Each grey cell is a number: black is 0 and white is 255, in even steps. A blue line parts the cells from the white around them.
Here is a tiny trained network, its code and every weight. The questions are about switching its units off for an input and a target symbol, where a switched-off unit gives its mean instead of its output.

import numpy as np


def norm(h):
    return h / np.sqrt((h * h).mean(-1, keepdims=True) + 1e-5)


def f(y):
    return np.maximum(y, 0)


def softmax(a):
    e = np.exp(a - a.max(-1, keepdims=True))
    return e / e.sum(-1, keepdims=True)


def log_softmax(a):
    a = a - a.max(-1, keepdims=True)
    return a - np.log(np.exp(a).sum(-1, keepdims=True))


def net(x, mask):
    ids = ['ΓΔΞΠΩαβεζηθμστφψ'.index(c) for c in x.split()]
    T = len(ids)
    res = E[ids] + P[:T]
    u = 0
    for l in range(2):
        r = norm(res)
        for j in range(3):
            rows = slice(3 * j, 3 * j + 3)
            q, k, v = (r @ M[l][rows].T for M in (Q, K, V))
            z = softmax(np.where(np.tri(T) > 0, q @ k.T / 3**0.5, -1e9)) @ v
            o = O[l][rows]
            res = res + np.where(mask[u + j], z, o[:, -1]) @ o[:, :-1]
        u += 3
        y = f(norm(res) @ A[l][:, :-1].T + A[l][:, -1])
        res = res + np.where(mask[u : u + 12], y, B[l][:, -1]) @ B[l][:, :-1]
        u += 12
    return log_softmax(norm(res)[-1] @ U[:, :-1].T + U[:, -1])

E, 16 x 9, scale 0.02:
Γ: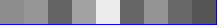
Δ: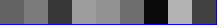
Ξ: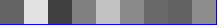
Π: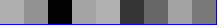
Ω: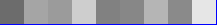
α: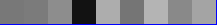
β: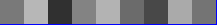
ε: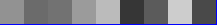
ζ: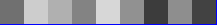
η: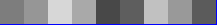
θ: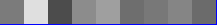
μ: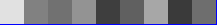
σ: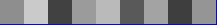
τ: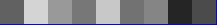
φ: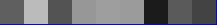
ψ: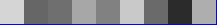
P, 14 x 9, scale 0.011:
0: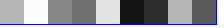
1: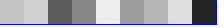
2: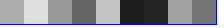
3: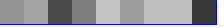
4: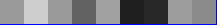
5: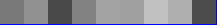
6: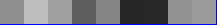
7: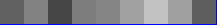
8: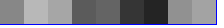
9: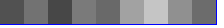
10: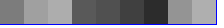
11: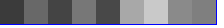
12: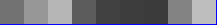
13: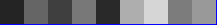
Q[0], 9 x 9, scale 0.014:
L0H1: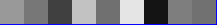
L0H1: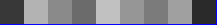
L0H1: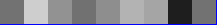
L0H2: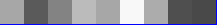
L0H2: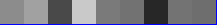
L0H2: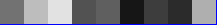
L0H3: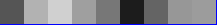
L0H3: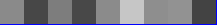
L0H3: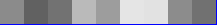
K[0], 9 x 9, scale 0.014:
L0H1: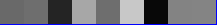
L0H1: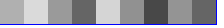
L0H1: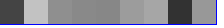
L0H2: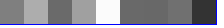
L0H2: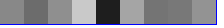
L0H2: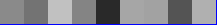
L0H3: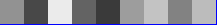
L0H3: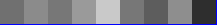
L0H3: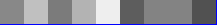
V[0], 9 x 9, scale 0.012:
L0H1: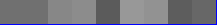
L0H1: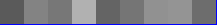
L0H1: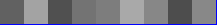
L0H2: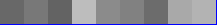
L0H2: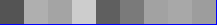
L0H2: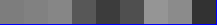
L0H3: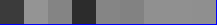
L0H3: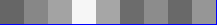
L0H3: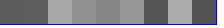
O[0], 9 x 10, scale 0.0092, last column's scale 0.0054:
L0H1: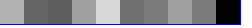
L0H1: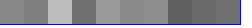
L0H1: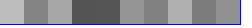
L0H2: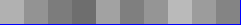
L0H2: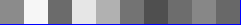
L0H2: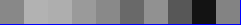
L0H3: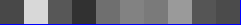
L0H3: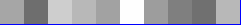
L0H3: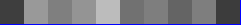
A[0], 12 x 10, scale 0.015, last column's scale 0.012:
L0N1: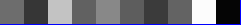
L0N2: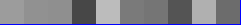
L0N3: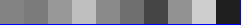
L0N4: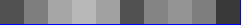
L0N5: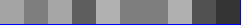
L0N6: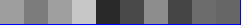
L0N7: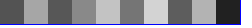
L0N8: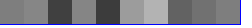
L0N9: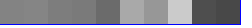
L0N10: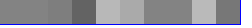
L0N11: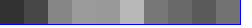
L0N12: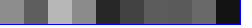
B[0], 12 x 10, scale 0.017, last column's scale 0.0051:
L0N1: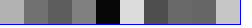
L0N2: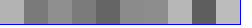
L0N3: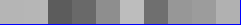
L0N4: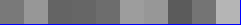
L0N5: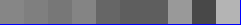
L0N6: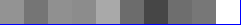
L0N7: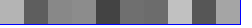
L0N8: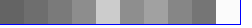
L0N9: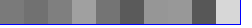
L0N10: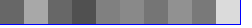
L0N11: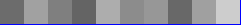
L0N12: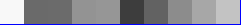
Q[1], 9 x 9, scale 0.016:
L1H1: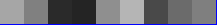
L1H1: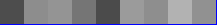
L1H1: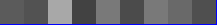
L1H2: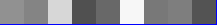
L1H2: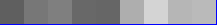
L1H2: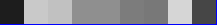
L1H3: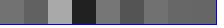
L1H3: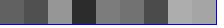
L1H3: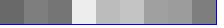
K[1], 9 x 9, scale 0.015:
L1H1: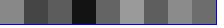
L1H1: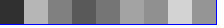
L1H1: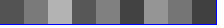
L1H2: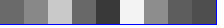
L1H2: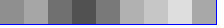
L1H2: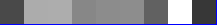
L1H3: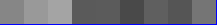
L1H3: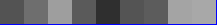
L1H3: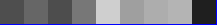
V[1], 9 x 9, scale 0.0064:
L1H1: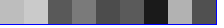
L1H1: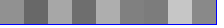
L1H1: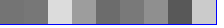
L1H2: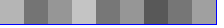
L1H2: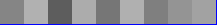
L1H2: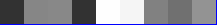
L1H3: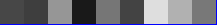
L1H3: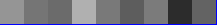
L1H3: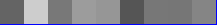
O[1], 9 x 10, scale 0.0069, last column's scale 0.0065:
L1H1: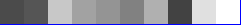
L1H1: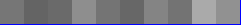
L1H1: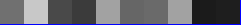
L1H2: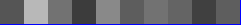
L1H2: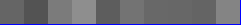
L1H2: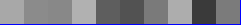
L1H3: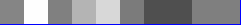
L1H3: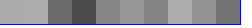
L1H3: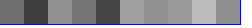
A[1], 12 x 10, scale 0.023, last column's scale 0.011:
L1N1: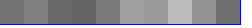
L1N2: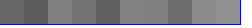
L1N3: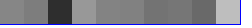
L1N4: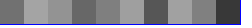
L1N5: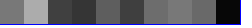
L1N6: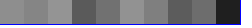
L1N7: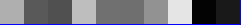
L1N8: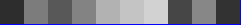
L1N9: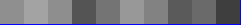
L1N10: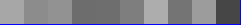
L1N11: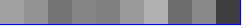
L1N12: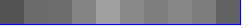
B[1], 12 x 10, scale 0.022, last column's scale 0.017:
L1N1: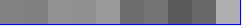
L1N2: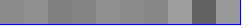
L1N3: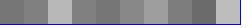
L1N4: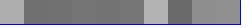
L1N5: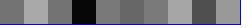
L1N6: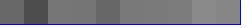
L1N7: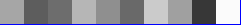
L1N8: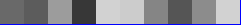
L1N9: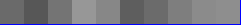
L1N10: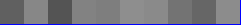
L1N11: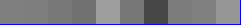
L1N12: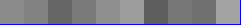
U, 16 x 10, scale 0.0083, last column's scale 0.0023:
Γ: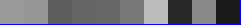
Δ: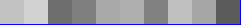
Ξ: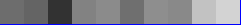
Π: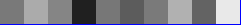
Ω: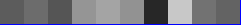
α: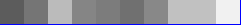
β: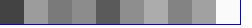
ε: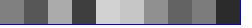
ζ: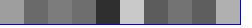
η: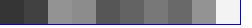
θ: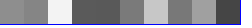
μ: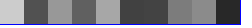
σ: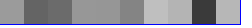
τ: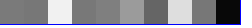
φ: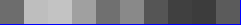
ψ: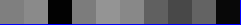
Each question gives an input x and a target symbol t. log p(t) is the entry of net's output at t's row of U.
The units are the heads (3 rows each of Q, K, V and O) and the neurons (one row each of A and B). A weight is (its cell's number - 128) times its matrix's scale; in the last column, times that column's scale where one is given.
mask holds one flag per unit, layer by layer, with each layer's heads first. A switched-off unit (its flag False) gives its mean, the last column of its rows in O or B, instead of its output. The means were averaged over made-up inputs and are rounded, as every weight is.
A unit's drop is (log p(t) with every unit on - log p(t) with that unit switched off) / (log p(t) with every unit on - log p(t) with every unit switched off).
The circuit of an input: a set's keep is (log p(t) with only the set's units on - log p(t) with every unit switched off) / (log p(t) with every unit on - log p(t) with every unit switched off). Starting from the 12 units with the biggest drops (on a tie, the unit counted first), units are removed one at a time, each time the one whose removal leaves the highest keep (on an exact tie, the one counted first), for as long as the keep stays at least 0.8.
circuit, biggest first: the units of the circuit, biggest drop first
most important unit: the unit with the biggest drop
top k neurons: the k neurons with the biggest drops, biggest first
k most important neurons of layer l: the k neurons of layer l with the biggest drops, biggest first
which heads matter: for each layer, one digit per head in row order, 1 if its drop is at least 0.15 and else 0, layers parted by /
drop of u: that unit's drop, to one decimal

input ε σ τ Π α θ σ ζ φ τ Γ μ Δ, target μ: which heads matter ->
010 / 000
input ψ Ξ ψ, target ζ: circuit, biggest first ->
[L0N1, L0H2]
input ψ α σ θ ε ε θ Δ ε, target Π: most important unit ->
L0H3
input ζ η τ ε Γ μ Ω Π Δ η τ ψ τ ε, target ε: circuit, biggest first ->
[L0H1, L0N11, L1N8]
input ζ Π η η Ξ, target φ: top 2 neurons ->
[L1N7, L1N8]
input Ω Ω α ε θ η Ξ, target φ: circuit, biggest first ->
[L0H2, L1N7]
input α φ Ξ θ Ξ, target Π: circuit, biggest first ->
[L0H3, L1N5]
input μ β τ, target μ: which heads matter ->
001 / 000
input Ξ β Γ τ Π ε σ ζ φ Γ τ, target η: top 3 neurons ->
[L1N7, L1N8, L1N9]
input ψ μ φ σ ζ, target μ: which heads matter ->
011 / 000
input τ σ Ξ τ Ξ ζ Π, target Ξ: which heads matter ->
010 / 100
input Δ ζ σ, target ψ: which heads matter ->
011 / 000
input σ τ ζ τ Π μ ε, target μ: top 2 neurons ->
[L0N12, L1N7]
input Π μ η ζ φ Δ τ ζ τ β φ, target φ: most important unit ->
L0H2
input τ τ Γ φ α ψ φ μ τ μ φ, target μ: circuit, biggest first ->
[L0N12, L0H3]
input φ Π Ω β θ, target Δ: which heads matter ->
010 / 000
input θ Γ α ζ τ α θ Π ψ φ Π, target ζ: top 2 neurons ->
[L0N1, L1N7]
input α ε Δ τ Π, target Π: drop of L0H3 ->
1.1
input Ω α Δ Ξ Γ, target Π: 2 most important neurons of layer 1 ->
[L1N5, L1N7]
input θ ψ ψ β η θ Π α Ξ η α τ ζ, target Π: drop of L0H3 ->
1.2
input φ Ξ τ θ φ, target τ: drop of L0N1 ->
0.2
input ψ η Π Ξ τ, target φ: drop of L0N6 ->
0.0
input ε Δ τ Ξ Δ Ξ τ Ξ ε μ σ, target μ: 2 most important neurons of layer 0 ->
[L0N6, L0N12]
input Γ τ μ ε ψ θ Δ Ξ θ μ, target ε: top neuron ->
[L0N8]
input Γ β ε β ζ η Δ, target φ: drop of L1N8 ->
0.1
